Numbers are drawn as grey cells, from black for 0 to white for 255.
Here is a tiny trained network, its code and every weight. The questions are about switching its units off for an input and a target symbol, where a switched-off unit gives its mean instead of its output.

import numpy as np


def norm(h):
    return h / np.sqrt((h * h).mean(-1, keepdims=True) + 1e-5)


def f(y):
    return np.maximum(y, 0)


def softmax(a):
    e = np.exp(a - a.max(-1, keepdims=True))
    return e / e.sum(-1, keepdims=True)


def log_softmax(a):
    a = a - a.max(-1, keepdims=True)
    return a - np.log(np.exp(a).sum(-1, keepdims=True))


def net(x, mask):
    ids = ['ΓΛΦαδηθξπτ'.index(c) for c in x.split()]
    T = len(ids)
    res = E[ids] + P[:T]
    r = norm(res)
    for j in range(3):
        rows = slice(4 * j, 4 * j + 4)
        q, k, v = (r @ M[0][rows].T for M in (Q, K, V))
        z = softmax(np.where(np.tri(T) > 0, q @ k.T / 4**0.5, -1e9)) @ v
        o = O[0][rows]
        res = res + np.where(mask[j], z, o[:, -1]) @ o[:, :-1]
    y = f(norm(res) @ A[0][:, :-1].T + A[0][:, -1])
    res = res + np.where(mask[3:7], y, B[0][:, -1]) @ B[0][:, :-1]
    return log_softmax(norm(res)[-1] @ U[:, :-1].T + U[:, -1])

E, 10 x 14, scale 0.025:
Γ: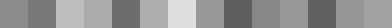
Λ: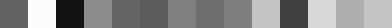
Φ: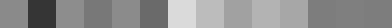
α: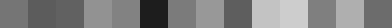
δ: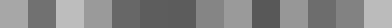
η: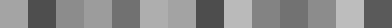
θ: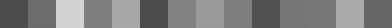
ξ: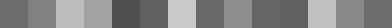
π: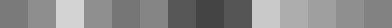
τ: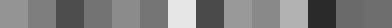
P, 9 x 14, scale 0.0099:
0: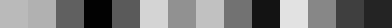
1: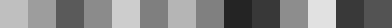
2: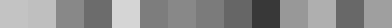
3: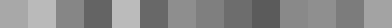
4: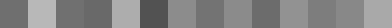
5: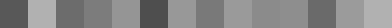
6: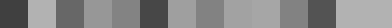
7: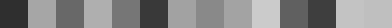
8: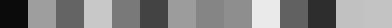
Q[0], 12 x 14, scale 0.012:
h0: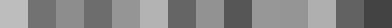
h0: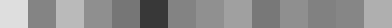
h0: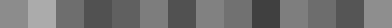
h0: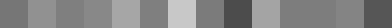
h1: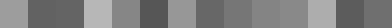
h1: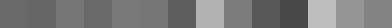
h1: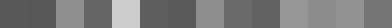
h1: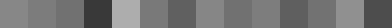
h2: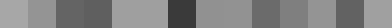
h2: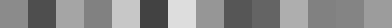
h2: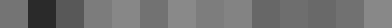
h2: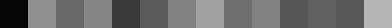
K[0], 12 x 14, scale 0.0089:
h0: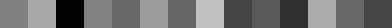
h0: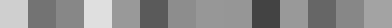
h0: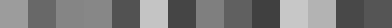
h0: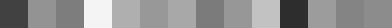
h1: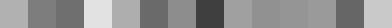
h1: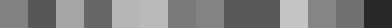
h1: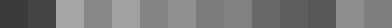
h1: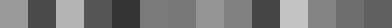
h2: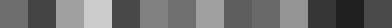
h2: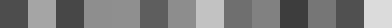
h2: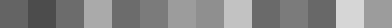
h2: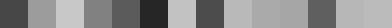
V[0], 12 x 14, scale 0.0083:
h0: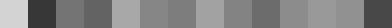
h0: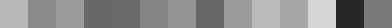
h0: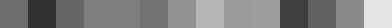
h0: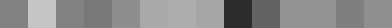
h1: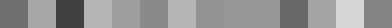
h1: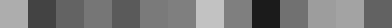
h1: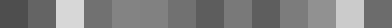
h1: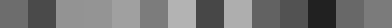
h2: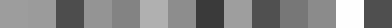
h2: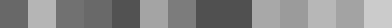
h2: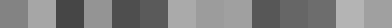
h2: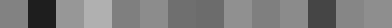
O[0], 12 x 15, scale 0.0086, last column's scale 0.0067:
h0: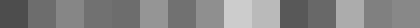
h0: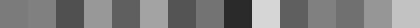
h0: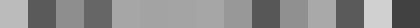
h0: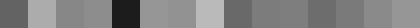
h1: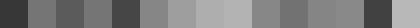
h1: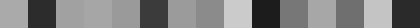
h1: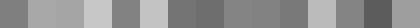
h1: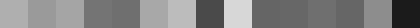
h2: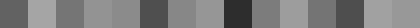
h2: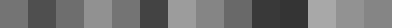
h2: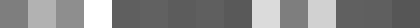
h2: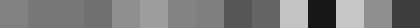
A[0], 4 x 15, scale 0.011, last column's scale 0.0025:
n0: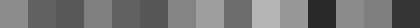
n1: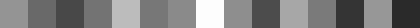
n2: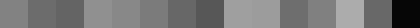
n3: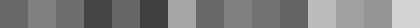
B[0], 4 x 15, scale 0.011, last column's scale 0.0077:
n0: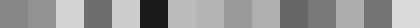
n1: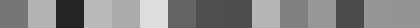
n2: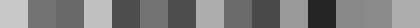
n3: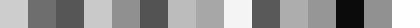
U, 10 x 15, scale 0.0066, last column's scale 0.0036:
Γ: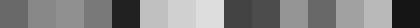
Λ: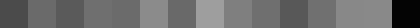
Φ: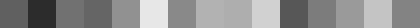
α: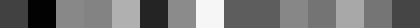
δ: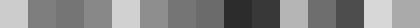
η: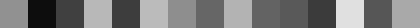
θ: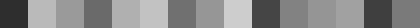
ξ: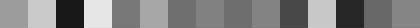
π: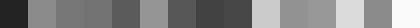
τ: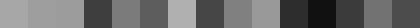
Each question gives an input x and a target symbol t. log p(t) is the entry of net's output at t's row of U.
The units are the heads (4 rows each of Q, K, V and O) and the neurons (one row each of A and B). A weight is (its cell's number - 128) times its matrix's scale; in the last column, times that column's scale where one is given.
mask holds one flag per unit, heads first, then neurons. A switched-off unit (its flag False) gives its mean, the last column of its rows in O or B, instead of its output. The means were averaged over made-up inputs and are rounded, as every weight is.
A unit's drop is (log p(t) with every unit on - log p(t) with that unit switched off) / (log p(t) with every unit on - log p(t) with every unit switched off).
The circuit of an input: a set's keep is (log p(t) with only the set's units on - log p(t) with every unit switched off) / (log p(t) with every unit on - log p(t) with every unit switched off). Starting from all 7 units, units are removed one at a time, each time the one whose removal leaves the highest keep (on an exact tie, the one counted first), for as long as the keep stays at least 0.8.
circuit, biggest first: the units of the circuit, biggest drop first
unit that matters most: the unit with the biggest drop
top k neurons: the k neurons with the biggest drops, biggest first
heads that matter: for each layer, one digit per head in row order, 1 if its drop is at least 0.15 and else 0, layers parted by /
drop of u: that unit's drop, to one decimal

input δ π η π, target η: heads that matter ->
101
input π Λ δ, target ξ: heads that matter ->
001
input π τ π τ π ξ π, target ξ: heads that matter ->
111
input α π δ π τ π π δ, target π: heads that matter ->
010
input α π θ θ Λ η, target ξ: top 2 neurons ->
[n3; n0]
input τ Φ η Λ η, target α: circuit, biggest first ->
[h1; n0]
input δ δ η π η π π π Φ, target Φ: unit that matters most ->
h0
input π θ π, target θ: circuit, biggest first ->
[h2; h0; h1]
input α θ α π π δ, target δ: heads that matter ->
100
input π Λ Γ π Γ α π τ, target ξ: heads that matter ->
101
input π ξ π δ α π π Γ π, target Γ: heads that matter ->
111
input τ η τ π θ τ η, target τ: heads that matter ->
011
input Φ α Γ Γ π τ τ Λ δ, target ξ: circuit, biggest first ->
[h0; n1; h1]
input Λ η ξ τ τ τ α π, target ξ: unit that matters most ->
h2
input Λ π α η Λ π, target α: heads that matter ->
010
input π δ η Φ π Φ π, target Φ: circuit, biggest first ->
[h0; h2; h1]
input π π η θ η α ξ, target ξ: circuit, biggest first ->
[h2; n0]
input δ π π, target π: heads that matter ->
110
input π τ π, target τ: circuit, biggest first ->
[h2; h1; h0]
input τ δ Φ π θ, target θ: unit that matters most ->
h1
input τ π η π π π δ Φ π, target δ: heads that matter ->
101
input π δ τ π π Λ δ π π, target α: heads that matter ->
011
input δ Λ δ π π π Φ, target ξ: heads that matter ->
101
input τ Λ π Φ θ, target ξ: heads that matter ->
001
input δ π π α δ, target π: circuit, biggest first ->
[n3; h2]
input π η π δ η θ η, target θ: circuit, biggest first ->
[h0; h1]
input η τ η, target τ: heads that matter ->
111
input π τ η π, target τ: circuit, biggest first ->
[h2; h1]
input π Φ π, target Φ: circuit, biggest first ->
[h0; h2]
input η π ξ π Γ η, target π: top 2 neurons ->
[n3; n2]
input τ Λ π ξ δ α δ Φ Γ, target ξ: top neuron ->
[n1]
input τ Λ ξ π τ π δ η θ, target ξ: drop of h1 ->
0.1
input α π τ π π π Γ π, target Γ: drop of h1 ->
0.5
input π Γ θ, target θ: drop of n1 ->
0.0
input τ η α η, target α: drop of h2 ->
1.1
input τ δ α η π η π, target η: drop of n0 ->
0.1
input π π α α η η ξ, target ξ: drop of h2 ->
0.4
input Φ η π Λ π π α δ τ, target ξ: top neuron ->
[n3]
